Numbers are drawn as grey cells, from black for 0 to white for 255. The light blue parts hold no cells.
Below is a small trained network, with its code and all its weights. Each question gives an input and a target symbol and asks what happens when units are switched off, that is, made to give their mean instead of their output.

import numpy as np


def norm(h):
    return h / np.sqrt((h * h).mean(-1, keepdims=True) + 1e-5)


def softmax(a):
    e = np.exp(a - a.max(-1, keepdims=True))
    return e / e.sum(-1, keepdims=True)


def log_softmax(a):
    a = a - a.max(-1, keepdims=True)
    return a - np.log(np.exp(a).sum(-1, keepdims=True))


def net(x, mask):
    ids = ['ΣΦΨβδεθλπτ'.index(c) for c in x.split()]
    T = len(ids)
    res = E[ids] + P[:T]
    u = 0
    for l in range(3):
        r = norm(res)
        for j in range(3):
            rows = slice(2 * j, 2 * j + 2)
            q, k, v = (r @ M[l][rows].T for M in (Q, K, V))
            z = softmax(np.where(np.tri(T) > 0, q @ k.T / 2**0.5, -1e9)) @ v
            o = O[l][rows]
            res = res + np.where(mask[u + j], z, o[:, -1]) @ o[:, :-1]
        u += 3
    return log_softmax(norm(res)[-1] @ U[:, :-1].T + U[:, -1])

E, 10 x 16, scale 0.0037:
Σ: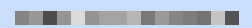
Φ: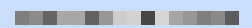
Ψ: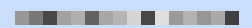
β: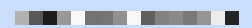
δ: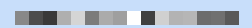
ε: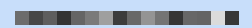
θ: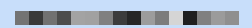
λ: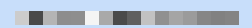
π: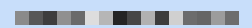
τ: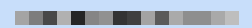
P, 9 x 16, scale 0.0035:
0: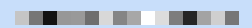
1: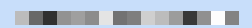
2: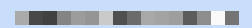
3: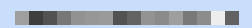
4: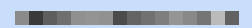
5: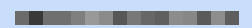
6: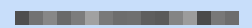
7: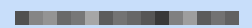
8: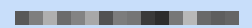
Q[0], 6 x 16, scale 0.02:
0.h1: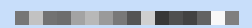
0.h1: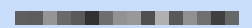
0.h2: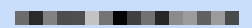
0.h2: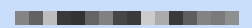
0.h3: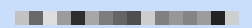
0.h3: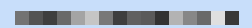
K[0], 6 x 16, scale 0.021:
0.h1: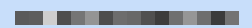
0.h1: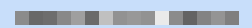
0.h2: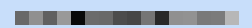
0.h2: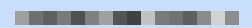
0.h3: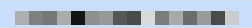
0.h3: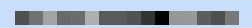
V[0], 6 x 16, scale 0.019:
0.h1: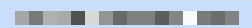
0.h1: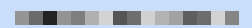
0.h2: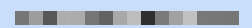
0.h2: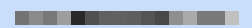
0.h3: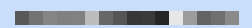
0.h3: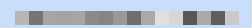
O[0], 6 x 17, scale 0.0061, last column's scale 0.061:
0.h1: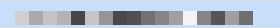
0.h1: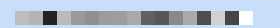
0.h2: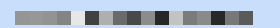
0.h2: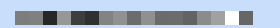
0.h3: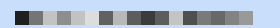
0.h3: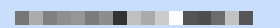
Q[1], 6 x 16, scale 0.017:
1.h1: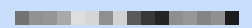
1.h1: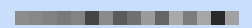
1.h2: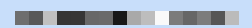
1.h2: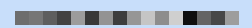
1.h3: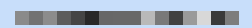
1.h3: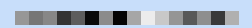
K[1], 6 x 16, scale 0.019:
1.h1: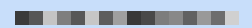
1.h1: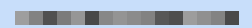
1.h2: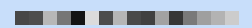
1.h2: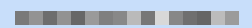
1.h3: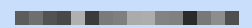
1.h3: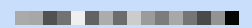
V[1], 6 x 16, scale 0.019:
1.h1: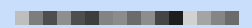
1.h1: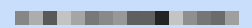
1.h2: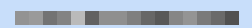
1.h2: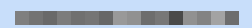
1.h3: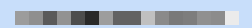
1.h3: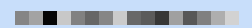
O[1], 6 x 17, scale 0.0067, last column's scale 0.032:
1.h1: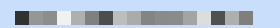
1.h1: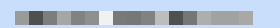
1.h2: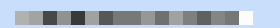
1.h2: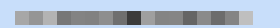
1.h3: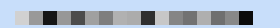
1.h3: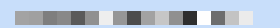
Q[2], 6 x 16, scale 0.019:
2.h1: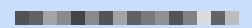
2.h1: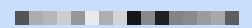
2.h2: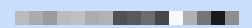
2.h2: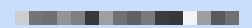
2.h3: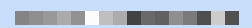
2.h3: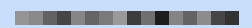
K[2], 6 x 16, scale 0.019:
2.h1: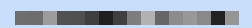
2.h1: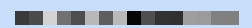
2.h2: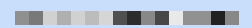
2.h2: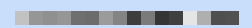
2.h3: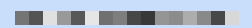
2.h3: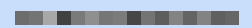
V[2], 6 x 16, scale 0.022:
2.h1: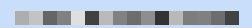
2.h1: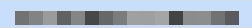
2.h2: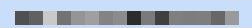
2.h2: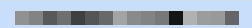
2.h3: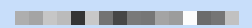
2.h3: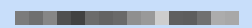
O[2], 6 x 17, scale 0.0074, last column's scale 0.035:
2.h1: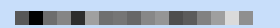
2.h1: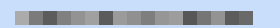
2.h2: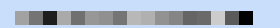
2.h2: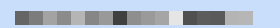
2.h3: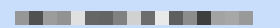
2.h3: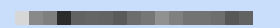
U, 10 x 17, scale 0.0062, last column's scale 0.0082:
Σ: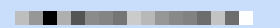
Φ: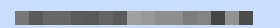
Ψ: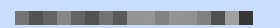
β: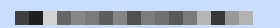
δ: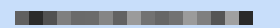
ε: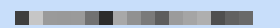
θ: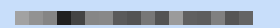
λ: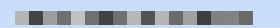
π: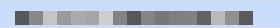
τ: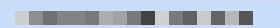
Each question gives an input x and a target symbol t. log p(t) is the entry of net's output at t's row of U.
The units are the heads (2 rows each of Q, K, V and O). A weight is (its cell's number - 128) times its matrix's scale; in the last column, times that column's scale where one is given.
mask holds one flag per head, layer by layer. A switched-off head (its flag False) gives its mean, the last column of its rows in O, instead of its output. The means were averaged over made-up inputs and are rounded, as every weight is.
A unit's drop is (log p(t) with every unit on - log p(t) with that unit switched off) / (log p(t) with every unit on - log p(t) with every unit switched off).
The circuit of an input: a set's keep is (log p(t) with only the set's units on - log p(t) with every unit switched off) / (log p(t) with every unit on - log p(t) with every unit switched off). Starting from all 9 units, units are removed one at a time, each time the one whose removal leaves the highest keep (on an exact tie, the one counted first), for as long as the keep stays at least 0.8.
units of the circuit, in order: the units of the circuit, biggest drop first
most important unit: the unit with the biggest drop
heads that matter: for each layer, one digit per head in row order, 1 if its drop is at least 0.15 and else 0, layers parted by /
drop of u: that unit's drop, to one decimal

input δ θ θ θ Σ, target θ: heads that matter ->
011 / 100 / 001
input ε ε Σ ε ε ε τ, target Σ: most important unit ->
2.h2
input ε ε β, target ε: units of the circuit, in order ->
[1.h1; 0.h2]
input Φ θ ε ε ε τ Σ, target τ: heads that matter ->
010 / 001 / 000
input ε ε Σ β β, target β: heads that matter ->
101 / 100 / 100
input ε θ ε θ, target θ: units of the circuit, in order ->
[0.h3; 1.h1; 2.h3]
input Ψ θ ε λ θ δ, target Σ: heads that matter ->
010 / 000 / 010
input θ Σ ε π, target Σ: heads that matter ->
100 / 000 / 010
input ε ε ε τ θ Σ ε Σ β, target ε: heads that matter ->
111 / 100 / 000
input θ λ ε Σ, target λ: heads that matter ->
111 / 000 / 001
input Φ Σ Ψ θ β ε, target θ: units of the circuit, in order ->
[0.h3; 1.h1]
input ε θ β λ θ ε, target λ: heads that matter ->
110 / 000 / 001
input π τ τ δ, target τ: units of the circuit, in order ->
[1.h3; 0.h2]
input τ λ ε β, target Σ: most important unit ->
0.h1
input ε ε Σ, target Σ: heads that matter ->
110 / 000 / 100
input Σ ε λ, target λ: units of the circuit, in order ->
[2.h3; 0.h2; 0.h3]
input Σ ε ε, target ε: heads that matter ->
011 / 100 / 010
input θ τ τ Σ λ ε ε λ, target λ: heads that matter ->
100 / 000 / 001
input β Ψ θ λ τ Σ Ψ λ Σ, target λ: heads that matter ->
101 / 000 / 001
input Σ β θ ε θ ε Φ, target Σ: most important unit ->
0.h2
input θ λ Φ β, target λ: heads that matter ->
111 / 001 / 001
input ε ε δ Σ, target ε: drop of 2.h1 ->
-0.1
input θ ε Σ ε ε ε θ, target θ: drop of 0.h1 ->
0.2
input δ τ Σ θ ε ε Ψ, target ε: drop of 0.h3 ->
0.1
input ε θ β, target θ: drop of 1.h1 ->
0.2
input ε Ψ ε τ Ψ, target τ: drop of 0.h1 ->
0.0
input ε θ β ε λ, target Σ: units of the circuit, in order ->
[2.h2]
